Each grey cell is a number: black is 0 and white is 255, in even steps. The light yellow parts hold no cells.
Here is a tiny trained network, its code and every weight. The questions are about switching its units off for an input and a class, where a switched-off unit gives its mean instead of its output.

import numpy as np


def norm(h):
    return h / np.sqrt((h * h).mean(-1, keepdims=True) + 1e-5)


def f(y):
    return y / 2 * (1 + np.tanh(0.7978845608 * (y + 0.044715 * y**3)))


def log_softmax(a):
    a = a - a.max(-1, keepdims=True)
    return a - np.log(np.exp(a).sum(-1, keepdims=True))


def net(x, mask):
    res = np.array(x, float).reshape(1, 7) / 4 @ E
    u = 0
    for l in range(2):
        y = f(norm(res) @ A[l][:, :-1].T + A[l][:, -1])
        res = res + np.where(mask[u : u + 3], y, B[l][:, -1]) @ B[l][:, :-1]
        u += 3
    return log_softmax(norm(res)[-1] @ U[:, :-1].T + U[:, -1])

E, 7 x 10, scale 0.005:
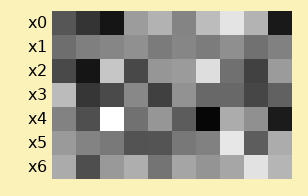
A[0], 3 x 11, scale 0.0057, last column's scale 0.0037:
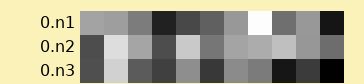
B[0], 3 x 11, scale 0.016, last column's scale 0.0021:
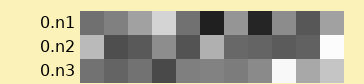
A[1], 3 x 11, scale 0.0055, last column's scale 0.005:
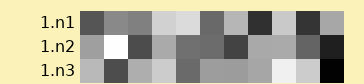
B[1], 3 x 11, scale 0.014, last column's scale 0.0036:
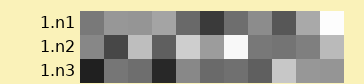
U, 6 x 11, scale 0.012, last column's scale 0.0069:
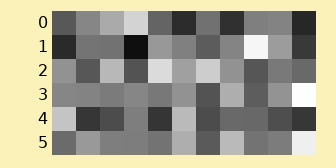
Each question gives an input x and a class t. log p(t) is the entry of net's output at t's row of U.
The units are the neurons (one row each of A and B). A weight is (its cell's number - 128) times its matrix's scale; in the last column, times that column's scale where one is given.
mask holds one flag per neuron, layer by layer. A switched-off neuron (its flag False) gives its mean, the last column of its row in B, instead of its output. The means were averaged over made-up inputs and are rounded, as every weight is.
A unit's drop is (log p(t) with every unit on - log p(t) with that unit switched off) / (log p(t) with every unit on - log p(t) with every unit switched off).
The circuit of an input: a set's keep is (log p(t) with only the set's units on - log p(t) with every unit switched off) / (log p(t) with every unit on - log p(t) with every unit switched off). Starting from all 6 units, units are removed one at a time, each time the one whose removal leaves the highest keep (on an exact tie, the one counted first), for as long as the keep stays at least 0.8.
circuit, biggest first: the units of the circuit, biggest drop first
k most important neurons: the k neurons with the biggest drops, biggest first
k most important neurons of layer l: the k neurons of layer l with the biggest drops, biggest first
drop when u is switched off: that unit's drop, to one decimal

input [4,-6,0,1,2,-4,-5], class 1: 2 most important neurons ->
0.n3; 0.n1
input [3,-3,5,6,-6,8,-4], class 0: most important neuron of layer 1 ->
1.n2
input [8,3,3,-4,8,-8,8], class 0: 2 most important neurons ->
1.n1; 0.n3
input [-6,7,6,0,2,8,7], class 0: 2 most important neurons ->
0.n1; 0.n3
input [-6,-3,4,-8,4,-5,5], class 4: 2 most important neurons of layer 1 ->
1.n2; 1.n1
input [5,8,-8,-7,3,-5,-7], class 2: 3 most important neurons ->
1.n2; 0.n1; 1.n3
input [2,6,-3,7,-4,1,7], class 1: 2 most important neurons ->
1.n3; 0.n2
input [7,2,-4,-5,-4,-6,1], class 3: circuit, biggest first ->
0.n1; 0.n2; 1.n1
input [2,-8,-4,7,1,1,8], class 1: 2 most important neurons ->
1.n3; 0.n2
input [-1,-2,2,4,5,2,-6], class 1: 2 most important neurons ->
0.n3; 0.n2
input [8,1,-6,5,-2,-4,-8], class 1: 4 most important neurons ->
0.n3; 0.n2; 0.n1; 1.n2
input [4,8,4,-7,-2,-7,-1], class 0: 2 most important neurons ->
1.n1; 1.n2
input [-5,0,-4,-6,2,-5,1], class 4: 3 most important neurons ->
0.n2; 0.n1; 1.n1
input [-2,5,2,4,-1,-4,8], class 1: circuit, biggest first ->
1.n3
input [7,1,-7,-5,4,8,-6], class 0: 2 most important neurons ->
0.n1; 1.n1
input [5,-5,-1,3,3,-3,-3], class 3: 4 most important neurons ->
0.n1; 0.n2; 1.n1; 1.n3
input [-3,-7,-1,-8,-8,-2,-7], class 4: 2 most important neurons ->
0.n2; 1.n3
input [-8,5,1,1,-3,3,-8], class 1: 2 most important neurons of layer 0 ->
0.n3; 0.n2
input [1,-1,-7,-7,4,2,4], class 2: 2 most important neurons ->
1.n2; 0.n3
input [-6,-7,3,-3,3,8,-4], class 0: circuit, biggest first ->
0.n1
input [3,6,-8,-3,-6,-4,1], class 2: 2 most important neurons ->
1.n2; 0.n1
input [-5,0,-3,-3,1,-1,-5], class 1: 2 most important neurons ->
0.n3; 1.n1
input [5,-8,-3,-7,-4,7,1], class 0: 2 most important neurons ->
0.n1; 1.n1
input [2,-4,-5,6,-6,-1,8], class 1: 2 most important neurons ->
1.n3; 0.n2
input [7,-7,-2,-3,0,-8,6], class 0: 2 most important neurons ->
1.n1; 0.n3
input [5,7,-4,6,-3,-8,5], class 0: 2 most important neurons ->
1.n1; 0.n2
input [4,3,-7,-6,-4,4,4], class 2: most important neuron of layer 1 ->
1.n2
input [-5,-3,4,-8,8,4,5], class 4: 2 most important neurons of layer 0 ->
0.n2; 0.n3
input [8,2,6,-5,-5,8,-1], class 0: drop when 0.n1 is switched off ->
1.1
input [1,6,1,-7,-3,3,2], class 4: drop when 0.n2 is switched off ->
1.0
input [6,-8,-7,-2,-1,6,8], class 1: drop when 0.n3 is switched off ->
-0.1
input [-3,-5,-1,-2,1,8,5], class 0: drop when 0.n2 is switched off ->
0.0
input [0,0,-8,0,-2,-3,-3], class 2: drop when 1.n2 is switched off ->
0.9
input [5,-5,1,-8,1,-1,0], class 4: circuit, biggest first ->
0.n2
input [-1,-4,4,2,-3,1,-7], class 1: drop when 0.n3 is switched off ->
0.5
